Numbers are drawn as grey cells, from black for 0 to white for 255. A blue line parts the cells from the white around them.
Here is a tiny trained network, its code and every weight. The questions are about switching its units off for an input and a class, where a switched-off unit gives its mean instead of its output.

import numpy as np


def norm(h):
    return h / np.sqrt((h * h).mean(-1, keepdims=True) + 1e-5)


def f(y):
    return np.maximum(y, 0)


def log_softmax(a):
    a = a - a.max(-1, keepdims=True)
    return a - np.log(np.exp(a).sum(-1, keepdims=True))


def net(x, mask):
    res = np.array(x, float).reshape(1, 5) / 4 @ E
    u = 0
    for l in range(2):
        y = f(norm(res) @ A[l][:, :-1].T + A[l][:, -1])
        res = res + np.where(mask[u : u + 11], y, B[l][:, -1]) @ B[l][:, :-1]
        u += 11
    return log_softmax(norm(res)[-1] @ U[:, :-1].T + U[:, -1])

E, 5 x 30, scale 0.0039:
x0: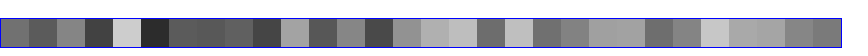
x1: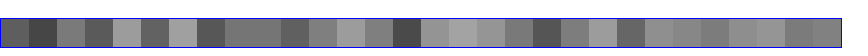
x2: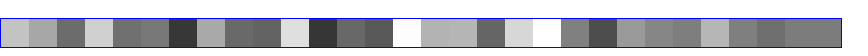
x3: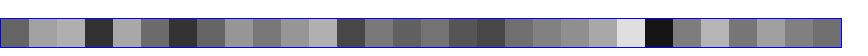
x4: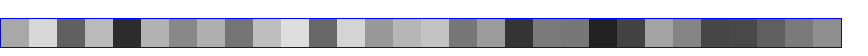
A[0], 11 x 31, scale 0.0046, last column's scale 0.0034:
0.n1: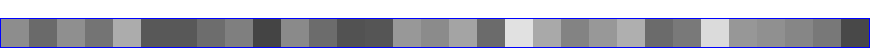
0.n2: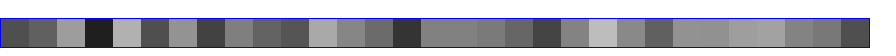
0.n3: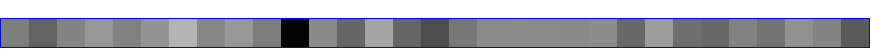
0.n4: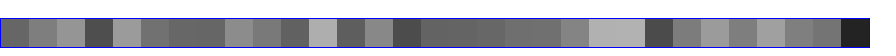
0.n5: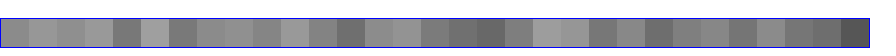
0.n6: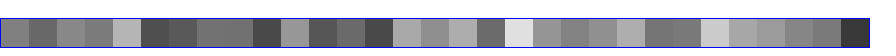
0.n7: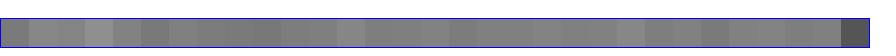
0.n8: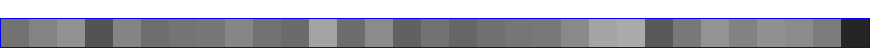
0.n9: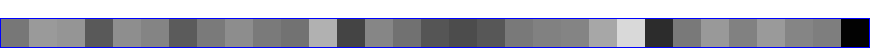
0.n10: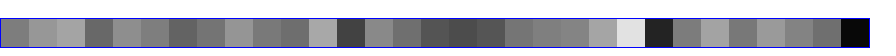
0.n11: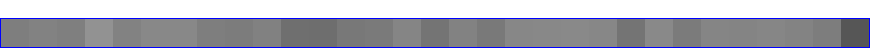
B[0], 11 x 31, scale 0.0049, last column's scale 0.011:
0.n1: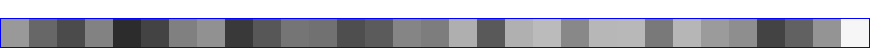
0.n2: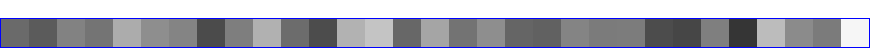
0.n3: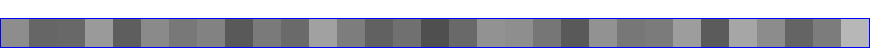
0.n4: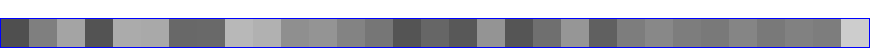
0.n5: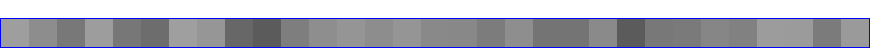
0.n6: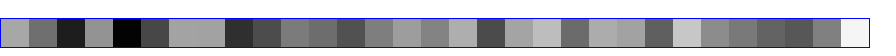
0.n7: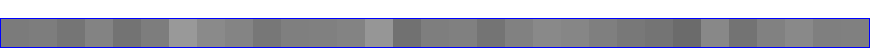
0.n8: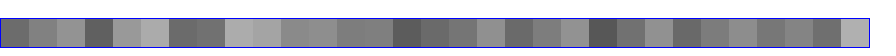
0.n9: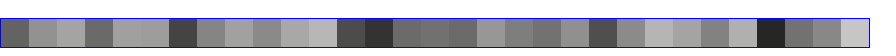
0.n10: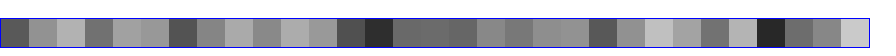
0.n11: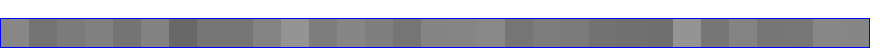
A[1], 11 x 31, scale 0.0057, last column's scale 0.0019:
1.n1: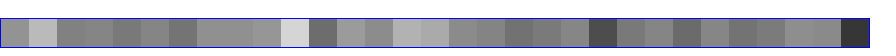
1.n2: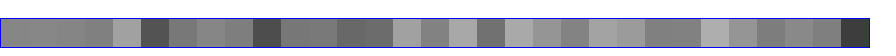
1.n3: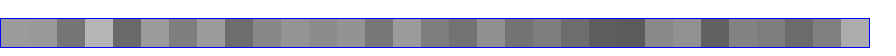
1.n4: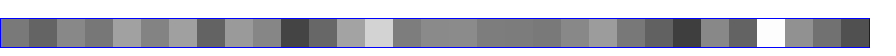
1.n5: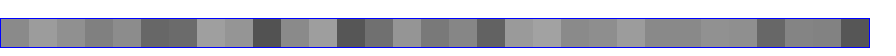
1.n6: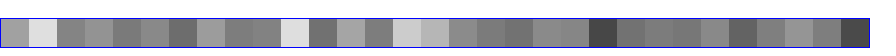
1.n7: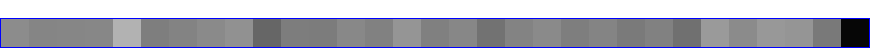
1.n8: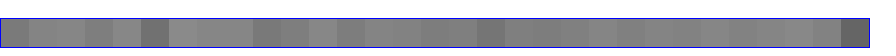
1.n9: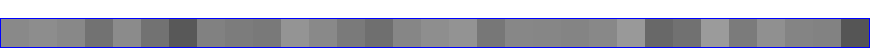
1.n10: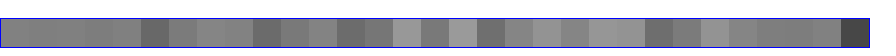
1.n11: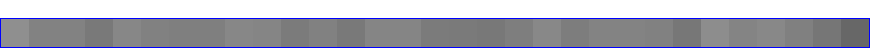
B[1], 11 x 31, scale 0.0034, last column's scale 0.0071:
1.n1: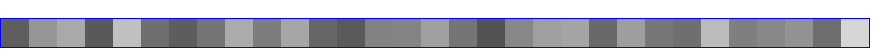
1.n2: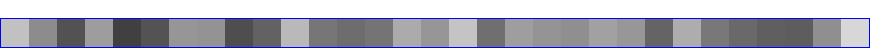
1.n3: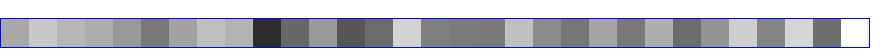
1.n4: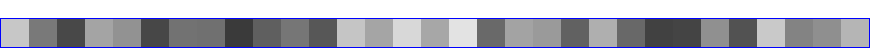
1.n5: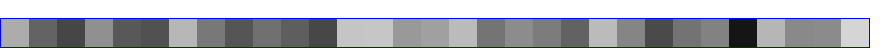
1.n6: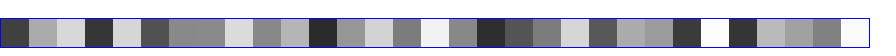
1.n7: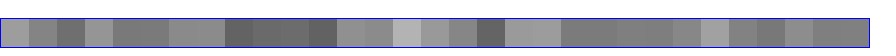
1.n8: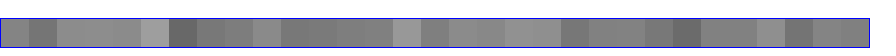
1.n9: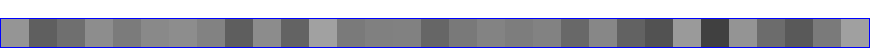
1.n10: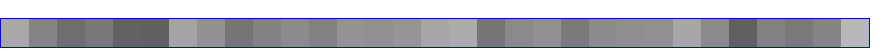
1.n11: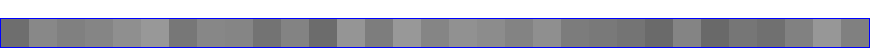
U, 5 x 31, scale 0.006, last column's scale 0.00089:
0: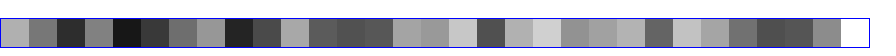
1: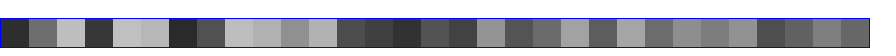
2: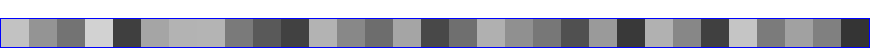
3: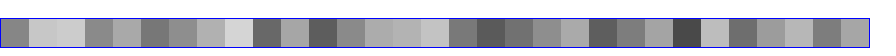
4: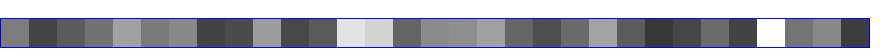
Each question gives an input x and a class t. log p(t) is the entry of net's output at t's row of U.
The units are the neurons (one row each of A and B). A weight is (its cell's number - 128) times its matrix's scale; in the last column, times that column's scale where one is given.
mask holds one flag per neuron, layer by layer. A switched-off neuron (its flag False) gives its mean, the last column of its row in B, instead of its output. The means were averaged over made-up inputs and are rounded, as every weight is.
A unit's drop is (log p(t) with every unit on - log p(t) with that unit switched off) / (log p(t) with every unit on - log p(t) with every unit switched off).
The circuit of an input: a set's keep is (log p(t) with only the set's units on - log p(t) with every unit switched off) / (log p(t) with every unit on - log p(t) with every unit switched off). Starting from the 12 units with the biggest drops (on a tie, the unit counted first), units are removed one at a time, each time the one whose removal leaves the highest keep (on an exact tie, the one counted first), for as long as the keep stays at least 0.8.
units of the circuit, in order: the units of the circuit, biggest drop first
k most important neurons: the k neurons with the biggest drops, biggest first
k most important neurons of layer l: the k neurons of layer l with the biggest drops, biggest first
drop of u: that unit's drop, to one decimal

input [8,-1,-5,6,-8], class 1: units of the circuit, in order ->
(0.n4)
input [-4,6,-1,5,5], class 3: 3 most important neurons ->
(0.n1; 0.n2; 0.n6)
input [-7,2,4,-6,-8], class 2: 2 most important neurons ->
(0.n6; 0.n1)
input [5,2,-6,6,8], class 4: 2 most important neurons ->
(0.n2; 1.n4)
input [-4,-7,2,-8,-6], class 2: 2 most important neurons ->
(0.n1; 0.n6)
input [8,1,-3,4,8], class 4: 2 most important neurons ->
(0.n10; 0.n9)
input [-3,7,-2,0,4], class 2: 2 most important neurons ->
(0.n2; 1.n6)
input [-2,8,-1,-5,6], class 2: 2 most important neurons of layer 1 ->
(1.n6; 1.n3)
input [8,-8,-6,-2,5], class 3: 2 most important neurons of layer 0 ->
(0.n1; 0.n2)
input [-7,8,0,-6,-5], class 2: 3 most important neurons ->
(0.n3; 0.n2; 1.n6)
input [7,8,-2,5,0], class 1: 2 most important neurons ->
(0.n2; 0.n4)
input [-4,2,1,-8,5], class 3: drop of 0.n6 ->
0.1
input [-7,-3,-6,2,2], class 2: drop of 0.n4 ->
0.2
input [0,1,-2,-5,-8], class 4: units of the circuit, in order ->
(0.n2)
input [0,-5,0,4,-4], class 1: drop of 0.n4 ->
0.2
